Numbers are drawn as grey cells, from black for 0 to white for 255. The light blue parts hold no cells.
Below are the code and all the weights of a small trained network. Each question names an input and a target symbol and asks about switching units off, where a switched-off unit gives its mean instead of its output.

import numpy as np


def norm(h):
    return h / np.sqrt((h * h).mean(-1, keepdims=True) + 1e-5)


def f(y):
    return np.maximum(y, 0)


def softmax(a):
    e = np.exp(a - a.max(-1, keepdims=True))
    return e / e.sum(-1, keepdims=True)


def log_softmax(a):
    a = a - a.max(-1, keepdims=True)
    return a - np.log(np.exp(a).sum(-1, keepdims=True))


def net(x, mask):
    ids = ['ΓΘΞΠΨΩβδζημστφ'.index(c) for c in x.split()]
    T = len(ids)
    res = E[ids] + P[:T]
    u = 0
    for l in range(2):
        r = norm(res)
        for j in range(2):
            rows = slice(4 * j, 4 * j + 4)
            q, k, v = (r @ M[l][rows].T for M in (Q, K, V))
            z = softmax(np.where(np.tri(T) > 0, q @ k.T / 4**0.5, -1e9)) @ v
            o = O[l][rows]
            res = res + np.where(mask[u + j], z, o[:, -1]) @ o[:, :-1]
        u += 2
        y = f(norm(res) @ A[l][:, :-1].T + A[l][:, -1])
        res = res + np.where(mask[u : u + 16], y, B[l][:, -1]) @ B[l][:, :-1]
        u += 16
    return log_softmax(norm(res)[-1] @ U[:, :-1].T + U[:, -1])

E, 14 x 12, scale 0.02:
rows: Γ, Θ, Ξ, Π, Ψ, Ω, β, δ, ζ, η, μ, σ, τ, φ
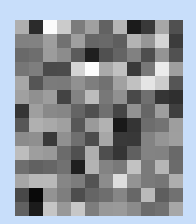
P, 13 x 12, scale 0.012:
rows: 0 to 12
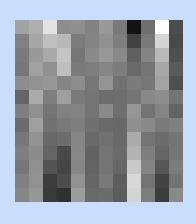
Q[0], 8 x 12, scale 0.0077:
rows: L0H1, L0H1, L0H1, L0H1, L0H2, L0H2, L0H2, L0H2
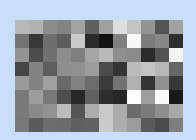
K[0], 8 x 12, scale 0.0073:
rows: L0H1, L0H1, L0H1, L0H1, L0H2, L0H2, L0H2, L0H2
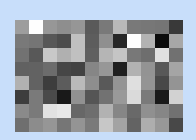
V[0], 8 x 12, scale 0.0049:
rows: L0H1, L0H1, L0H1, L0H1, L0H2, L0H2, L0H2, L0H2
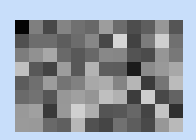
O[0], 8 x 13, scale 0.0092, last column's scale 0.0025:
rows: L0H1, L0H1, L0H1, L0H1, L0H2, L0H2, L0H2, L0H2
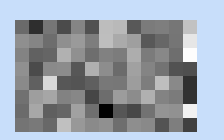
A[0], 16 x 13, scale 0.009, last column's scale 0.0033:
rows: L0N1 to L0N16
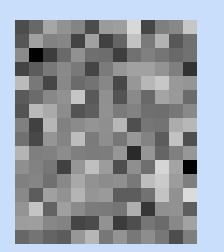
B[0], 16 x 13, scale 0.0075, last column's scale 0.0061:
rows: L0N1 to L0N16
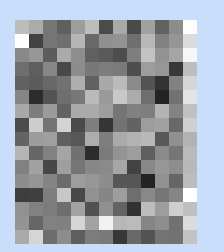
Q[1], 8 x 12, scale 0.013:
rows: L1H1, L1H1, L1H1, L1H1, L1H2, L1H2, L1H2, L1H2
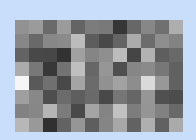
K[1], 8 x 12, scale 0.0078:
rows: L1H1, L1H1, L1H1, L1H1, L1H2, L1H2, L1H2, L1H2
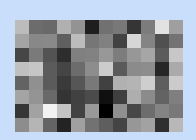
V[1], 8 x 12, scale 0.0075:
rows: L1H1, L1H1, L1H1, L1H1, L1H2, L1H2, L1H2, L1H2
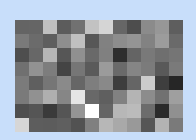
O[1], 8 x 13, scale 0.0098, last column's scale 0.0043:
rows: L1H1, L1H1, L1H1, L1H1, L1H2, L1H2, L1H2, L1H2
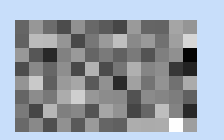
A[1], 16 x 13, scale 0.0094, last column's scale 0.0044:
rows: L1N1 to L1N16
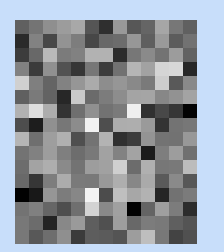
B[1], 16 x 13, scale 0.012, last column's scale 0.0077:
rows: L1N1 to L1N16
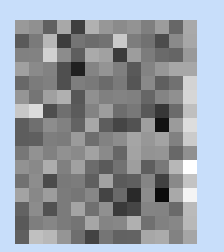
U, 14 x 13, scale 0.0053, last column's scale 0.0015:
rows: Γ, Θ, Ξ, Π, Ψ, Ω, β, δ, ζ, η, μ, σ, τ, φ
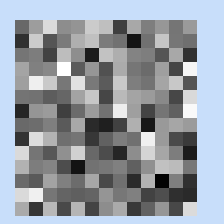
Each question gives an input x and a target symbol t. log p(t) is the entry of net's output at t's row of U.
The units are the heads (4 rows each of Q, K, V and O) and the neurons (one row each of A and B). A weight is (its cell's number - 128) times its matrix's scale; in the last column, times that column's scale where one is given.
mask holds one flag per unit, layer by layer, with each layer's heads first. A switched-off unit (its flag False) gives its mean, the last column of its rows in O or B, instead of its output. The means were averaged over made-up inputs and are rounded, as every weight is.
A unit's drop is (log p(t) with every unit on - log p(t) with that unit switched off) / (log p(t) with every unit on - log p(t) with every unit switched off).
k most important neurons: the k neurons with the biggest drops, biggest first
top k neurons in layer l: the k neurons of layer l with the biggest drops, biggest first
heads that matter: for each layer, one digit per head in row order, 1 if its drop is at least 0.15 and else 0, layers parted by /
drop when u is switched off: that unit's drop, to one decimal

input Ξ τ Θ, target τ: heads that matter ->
00 / 01
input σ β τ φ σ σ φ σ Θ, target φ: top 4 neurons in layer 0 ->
L0N9, L0N3, L0N7, L0N6
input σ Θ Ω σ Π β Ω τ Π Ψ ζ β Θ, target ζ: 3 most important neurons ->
L0N3, L1N16, L0N2
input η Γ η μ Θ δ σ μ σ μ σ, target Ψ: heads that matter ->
10 / 00
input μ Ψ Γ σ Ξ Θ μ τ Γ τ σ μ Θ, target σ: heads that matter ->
01 / 01
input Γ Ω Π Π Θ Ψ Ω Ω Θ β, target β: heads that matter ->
10 / 10
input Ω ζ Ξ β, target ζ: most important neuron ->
L0N5
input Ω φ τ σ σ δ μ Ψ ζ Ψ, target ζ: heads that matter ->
11 / 10
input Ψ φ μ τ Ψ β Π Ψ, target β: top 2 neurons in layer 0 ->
L0N5, L0N12
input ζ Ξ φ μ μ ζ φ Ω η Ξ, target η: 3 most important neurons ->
L0N13, L0N3, L0N2
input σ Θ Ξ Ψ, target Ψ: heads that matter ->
01 / 10
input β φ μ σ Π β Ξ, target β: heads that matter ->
11 / 00
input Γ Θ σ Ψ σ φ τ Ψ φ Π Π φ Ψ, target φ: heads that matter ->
01 / 01
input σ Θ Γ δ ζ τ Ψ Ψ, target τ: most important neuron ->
L1N7
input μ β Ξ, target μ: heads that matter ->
00 / 01
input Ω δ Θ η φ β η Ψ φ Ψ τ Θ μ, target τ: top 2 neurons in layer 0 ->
L0N13, L0N3
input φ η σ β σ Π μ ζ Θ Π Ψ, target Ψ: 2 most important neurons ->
L0N5, L1N8
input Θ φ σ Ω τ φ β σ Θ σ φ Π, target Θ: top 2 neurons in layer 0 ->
L0N12, L0N1
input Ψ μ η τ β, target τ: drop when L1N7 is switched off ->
0.1
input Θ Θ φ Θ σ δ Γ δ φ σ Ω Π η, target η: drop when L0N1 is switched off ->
0.1
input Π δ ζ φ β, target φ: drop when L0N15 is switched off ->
0.0
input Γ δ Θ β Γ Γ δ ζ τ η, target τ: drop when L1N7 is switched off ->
0.2
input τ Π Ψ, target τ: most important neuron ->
L0N12
